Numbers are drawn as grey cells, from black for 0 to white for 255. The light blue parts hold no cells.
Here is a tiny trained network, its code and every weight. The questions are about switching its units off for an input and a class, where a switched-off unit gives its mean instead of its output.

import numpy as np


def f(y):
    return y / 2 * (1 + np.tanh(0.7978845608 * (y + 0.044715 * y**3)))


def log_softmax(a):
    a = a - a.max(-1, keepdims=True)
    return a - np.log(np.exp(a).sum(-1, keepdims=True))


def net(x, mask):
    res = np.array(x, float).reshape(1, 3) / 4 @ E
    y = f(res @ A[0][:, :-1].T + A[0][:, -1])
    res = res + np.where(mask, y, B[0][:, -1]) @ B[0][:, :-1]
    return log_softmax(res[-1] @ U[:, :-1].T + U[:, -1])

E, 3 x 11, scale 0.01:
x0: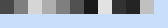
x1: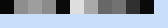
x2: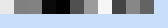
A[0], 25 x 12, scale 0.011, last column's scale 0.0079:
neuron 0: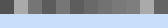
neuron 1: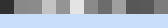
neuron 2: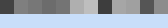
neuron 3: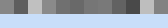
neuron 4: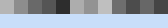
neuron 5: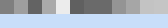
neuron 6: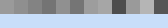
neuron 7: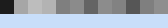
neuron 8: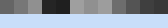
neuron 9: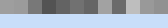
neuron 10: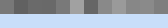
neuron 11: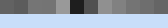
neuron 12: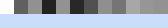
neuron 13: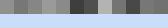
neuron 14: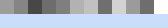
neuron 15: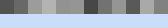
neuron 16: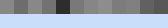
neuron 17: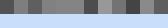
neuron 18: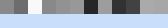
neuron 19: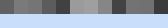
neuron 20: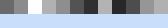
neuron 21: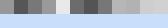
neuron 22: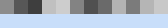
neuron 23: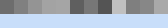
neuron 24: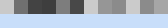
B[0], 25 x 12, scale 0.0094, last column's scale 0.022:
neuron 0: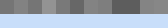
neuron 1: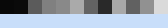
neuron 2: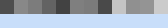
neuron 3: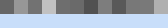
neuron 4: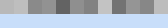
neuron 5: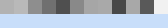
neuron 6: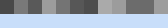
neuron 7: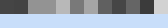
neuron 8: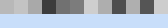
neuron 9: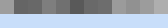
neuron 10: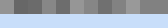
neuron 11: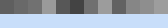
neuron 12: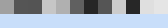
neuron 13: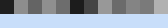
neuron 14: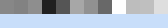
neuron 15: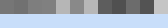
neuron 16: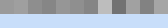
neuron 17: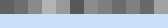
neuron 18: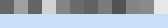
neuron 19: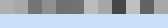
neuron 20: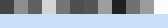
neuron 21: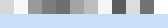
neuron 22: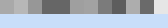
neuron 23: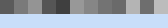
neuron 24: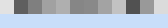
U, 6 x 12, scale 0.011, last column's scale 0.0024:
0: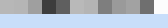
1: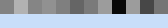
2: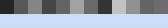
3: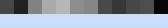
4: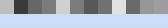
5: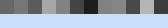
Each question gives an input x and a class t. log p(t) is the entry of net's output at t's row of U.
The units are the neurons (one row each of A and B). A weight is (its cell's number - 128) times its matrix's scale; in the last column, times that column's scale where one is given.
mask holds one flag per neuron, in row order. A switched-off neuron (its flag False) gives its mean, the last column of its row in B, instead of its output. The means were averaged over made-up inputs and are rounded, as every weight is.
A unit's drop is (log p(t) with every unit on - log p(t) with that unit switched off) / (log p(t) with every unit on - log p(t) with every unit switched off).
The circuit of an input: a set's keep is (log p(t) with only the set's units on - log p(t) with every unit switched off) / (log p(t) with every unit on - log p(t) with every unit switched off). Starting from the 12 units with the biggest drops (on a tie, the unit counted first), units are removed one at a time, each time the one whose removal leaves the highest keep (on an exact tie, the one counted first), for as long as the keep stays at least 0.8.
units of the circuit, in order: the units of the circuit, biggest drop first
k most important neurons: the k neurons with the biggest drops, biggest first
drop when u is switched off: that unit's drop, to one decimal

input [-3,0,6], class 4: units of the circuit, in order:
[neuron 12; neuron 24]
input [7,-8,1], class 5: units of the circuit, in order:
[neuron 12]
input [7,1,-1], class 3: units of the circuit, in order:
[neuron 21; neuron 7]
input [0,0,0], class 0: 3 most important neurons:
[neuron 12; neuron 1; neuron 20]
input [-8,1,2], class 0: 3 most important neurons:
[neuron 12; neuron 1; neuron 14]
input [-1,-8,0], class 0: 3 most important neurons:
[neuron 21; neuron 5; neuron 22]
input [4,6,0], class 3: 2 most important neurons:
[neuron 21; neuron 1]
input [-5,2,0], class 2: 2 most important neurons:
[neuron 21; neuron 5]
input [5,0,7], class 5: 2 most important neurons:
[neuron 12; neuron 21]
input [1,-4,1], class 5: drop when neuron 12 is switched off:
0.5
